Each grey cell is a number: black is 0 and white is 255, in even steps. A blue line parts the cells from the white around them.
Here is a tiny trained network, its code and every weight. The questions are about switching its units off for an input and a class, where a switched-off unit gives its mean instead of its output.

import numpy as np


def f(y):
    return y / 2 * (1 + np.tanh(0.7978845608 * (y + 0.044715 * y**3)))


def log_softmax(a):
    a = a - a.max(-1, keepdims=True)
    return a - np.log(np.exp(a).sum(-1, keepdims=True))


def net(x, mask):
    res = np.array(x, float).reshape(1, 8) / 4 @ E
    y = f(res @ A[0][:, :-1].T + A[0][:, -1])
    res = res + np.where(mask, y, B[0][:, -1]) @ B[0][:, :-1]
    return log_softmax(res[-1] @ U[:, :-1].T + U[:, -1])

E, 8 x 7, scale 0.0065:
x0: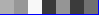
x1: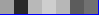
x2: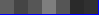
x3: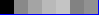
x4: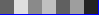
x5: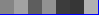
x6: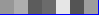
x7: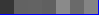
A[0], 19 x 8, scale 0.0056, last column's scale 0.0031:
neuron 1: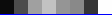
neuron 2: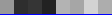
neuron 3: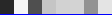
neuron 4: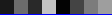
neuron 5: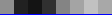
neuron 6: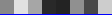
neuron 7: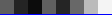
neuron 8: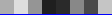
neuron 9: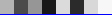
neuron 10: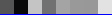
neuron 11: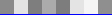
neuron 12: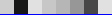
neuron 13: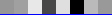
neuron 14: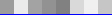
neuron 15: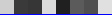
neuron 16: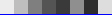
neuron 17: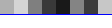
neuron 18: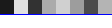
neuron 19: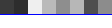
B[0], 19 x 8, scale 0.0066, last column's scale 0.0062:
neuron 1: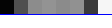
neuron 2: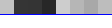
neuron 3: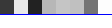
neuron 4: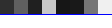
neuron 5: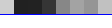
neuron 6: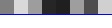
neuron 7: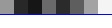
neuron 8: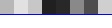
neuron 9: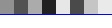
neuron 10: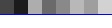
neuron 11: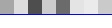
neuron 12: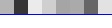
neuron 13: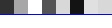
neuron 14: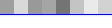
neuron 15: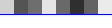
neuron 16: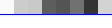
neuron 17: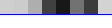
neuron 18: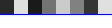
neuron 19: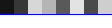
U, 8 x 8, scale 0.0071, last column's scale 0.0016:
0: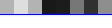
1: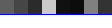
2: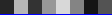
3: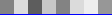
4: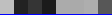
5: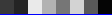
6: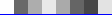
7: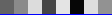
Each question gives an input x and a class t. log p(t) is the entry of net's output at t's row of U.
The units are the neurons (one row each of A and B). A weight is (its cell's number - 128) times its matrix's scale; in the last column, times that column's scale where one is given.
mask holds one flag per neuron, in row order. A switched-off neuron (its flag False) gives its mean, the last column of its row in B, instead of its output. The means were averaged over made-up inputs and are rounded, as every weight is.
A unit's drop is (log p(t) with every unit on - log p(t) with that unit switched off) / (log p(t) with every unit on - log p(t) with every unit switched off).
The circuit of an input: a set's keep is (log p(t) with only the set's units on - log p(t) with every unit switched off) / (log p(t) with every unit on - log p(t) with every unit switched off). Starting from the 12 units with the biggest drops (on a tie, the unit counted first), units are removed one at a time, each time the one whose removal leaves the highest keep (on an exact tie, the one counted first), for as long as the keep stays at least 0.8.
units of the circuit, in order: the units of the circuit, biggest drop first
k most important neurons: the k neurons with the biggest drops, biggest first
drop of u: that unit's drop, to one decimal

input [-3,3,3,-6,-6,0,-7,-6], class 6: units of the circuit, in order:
[neuron 15; neuron 12]
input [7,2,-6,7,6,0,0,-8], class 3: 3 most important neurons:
[neuron 14; neuron 11; neuron 3]
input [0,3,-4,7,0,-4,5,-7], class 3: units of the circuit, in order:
[neuron 14; neuron 11]
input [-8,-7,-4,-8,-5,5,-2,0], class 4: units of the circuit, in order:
[neuron 5]
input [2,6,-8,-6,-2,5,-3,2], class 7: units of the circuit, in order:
[neuron 9; neuron 13]
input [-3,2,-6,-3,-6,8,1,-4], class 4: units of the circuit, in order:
[neuron 2; neuron 5]
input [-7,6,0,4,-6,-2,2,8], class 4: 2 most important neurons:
[neuron 2; neuron 5]
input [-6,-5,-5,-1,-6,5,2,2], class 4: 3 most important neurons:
[neuron 5; neuron 2; neuron 7]
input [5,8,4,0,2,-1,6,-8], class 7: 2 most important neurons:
[neuron 13; neuron 9]
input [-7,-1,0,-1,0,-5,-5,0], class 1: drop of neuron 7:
0.2
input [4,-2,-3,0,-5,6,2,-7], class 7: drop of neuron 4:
0.0
